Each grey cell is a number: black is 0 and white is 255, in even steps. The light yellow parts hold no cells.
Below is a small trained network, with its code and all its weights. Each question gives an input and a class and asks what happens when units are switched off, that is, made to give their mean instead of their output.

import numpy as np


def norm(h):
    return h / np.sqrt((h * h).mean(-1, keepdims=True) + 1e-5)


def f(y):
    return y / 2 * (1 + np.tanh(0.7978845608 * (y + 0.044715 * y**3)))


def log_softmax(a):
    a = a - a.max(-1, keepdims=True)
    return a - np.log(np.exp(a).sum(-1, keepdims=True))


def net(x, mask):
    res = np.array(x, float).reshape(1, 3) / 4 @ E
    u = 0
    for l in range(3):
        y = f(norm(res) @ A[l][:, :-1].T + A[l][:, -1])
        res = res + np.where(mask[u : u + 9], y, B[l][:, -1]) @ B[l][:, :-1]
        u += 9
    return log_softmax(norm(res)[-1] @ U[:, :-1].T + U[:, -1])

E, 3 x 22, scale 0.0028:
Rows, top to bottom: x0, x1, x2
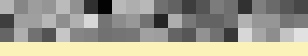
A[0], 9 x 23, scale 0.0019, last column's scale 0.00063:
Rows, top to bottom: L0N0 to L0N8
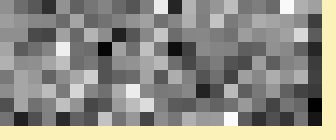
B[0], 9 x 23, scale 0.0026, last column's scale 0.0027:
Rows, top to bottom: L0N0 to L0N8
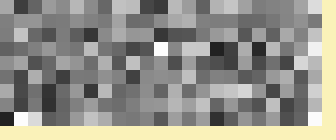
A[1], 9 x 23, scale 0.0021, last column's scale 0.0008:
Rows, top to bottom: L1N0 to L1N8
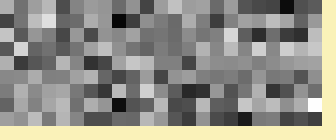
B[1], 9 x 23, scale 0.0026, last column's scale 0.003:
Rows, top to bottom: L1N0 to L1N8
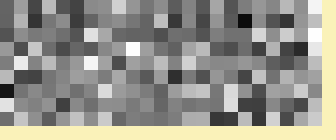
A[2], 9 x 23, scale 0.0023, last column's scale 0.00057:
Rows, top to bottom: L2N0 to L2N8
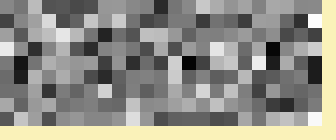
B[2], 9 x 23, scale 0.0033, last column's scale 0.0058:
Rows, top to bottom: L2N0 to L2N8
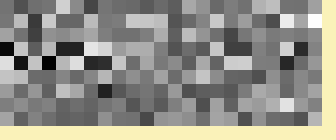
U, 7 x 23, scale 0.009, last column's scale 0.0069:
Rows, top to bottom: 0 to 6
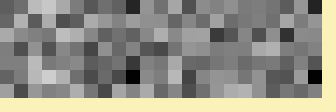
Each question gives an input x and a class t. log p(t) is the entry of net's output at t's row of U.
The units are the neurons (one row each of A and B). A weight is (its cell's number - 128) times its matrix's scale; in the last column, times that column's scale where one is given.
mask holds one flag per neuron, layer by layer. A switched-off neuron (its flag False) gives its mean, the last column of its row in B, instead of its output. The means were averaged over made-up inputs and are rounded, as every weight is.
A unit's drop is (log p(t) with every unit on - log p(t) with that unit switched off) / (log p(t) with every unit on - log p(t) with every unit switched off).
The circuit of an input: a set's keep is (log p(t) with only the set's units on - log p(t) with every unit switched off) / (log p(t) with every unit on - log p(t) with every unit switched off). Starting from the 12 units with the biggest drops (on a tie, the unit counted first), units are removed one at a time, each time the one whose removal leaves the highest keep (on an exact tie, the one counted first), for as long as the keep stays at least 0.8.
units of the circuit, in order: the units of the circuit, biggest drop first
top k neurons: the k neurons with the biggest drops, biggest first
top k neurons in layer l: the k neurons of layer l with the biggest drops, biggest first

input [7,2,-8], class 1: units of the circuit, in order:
(L2N1; L1N0)
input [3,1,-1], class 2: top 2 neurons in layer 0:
(L0N3; L0N0)
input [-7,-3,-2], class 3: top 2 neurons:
(L1N3; L2N6)
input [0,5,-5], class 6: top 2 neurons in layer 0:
(L0N6; L0N3)
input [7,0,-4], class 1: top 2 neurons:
(L1N2; L1N0)
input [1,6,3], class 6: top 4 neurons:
(L1N8; L0N8; L0N3; L2N4)
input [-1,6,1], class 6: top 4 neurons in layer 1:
(L1N8; L1N4; L1N0; L1N5)
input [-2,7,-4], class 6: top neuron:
(L2N4)
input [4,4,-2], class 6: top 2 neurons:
(L0N6; L2N4)
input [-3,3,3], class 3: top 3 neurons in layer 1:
(L1N3; L1N0; L1N2)
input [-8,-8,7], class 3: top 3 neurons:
(L2N1; L1N3; L2N0)
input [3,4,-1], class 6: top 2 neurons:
(L0N6; L2N4)
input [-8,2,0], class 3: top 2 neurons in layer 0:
(L0N2; L0N3)
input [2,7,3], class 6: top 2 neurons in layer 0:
(L0N8; L0N3)
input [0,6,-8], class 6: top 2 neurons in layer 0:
(L0N6; L0N3)
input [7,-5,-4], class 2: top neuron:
(L1N8)
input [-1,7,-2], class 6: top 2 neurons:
(L2N4; L0N3)
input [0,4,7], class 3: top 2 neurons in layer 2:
(L2N1; L2N8)
